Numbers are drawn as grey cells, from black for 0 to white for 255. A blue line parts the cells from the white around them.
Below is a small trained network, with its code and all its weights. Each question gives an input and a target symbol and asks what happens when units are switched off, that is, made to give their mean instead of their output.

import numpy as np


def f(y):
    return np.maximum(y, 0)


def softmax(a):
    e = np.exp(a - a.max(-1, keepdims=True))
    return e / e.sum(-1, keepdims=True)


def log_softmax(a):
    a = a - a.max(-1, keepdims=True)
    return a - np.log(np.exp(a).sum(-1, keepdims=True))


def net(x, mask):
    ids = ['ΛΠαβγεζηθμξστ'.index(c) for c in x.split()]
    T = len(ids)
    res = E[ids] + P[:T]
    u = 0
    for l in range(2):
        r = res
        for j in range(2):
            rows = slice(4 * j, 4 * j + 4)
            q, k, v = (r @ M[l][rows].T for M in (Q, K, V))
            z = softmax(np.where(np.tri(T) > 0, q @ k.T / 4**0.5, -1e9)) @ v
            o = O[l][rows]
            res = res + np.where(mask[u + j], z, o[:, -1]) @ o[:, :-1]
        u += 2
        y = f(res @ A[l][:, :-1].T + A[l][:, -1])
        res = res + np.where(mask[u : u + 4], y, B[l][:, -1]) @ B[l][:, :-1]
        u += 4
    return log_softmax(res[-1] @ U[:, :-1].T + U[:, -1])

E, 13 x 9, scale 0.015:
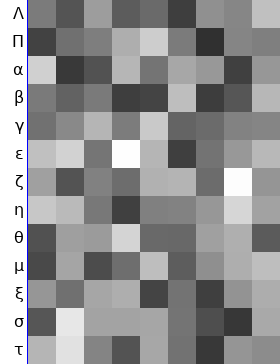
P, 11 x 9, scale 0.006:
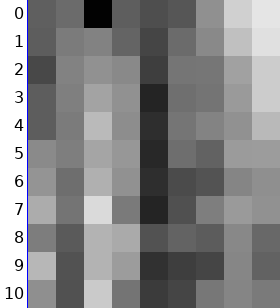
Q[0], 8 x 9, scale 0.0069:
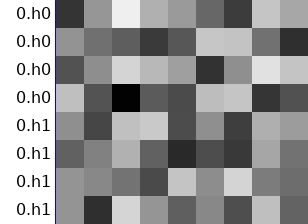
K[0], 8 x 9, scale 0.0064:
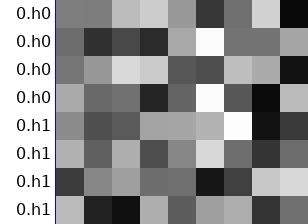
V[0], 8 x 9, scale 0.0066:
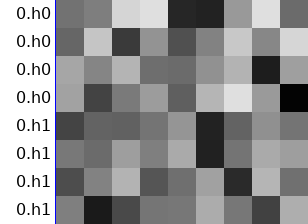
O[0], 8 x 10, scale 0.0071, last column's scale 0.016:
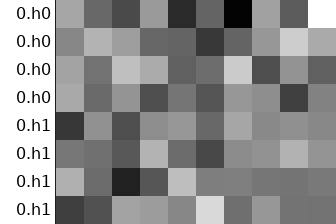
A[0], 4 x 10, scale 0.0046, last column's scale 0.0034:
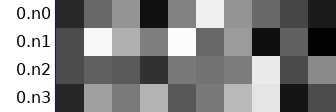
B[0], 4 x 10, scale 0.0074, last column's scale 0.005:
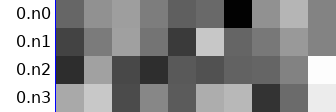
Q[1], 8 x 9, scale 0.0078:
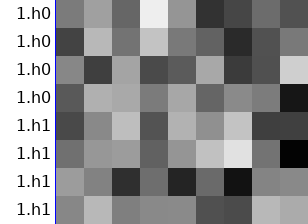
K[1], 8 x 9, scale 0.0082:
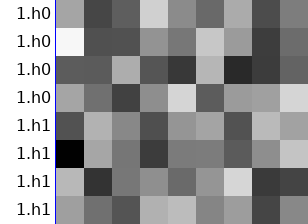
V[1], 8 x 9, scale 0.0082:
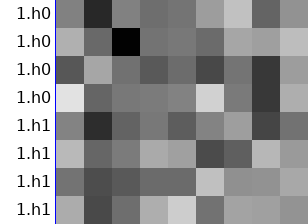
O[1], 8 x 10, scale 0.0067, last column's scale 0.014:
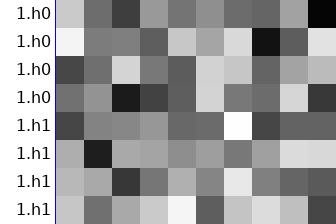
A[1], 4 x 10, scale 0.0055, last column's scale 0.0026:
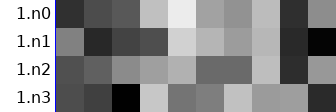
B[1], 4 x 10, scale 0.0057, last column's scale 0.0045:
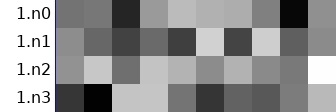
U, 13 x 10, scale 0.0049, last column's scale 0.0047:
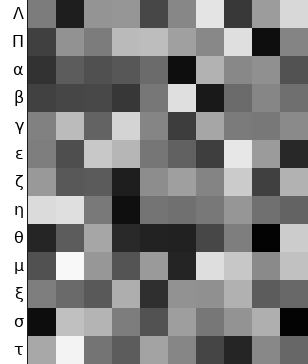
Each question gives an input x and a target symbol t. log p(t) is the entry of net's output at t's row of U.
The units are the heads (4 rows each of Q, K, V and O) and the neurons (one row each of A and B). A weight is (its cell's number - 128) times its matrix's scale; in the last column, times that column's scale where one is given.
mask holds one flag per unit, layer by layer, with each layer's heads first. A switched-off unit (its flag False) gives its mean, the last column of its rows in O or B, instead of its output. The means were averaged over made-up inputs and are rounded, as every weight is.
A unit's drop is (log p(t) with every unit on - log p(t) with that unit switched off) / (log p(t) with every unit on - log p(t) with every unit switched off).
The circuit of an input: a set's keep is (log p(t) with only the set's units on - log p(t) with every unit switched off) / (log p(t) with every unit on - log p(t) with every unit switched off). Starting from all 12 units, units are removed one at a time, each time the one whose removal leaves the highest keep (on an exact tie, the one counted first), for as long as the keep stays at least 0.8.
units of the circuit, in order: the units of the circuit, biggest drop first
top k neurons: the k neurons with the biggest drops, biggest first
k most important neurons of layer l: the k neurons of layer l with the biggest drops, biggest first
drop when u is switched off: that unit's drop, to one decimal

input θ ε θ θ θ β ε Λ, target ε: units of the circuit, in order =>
(1.h1)
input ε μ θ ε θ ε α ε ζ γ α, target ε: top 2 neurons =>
(0.n3 0.n2)
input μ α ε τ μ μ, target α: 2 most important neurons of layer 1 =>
(1.n3 1.n2)
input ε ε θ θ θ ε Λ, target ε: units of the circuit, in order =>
(0.n2 1.h1)
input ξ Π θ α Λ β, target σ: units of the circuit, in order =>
(0.h1 0.h0 1.h0 1.h1)
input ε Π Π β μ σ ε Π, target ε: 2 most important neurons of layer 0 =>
(0.n3 0.n2)
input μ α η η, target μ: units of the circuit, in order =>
(0.h0 1.h1)
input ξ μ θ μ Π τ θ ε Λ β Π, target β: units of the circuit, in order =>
(1.h0 0.h1)
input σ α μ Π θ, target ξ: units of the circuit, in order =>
(1.h0 0.h1 1.h1 0.h0)
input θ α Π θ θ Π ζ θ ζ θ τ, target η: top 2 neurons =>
(0.n2 1.n3)
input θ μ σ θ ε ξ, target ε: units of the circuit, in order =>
(0.n2 1.h1)
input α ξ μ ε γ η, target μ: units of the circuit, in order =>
(1.h1 0.h0)
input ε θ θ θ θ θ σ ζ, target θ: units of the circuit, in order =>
(1.h1 0.h0 1.h0)
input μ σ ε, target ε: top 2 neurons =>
(0.n3 0.n2)
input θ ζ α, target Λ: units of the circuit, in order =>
(0.h0)
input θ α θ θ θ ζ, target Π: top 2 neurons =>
(1.n2 1.n0)
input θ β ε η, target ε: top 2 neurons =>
(0.n0 0.n2)
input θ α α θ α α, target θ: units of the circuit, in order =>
(0.h1 0.h0 1.h1 1.h0)
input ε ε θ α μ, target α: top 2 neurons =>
(1.n3 0.n2)
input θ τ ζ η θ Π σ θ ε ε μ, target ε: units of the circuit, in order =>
(1.h1)
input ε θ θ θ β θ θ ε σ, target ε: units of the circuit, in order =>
(0.n2 1.h1)
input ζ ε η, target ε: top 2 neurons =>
(0.n3 0.n2)
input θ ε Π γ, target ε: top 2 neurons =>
(0.n2 0.n3)
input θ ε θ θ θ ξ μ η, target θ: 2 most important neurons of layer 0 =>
(0.n3 0.n2)
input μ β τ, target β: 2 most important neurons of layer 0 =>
(0.n0 0.n3)
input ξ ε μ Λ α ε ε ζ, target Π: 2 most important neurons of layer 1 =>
(1.n0 1.n2)
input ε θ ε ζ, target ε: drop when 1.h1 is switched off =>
0.9
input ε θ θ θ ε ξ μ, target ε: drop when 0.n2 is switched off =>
1.3
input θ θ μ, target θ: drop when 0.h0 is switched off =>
0.2
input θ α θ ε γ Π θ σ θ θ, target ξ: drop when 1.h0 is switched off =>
0.6
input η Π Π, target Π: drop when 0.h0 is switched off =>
0.5
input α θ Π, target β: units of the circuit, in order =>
(1.h0)
